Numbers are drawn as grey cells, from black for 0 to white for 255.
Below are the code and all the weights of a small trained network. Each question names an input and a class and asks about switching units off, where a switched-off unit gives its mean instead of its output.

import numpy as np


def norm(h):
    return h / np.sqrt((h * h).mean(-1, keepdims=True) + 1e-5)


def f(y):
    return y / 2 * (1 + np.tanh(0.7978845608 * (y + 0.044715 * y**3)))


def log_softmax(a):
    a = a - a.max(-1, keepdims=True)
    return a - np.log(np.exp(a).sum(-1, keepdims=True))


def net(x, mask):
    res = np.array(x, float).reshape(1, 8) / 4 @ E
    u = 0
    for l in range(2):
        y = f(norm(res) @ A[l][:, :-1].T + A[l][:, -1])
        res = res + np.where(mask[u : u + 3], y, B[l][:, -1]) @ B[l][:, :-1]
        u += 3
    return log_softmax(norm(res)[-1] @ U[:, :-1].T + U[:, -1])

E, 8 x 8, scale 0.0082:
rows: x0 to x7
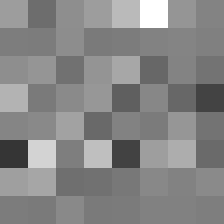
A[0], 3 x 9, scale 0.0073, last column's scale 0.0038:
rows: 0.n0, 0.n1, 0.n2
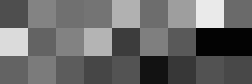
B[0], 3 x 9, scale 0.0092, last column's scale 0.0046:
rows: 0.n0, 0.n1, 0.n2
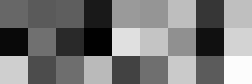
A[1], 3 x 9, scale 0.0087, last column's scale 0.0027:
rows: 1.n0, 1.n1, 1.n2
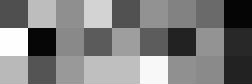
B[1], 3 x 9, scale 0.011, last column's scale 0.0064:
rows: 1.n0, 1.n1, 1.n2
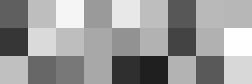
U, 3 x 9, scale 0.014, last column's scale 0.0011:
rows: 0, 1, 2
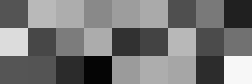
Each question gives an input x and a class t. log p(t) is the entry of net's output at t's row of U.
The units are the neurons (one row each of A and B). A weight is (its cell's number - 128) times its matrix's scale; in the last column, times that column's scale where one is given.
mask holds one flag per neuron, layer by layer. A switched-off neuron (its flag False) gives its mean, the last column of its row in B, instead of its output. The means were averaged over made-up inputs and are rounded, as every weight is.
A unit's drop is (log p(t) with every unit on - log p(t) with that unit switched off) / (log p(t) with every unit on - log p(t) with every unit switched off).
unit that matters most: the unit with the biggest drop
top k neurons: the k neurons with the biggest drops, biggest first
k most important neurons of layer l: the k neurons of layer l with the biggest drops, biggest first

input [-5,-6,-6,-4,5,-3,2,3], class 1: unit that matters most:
0.n2
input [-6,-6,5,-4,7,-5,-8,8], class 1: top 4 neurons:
[0.n2 1.n0 0.n1 0.n0]
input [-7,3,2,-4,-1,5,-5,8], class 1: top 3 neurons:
[0.n2 1.n1 0.n1]
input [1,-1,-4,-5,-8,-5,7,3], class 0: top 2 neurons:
[0.n1 1.n1]
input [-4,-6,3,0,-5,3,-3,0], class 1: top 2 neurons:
[0.n2 1.n1]
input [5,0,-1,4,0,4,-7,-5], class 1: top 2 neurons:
[1.n2 1.n1]
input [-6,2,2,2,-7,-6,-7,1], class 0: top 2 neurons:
[1.n1 1.n2]
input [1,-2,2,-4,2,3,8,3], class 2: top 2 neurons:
[0.n0 1.n1]
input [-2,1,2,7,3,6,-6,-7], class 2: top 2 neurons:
[0.n1 1.n1]
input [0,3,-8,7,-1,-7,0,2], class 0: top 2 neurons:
[1.n1 0.n0]
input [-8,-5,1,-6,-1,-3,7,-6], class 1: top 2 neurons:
[0.n2 0.n1]
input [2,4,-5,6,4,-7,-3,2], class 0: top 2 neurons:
[1.n1 0.n0]
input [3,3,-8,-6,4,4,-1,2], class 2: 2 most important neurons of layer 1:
[1.n1 1.n0]
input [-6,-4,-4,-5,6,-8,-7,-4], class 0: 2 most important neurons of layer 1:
[1.n1 1.n2]
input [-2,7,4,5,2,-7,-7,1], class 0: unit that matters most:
1.n1
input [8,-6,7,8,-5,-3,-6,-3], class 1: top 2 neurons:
[1.n2 0.n0]
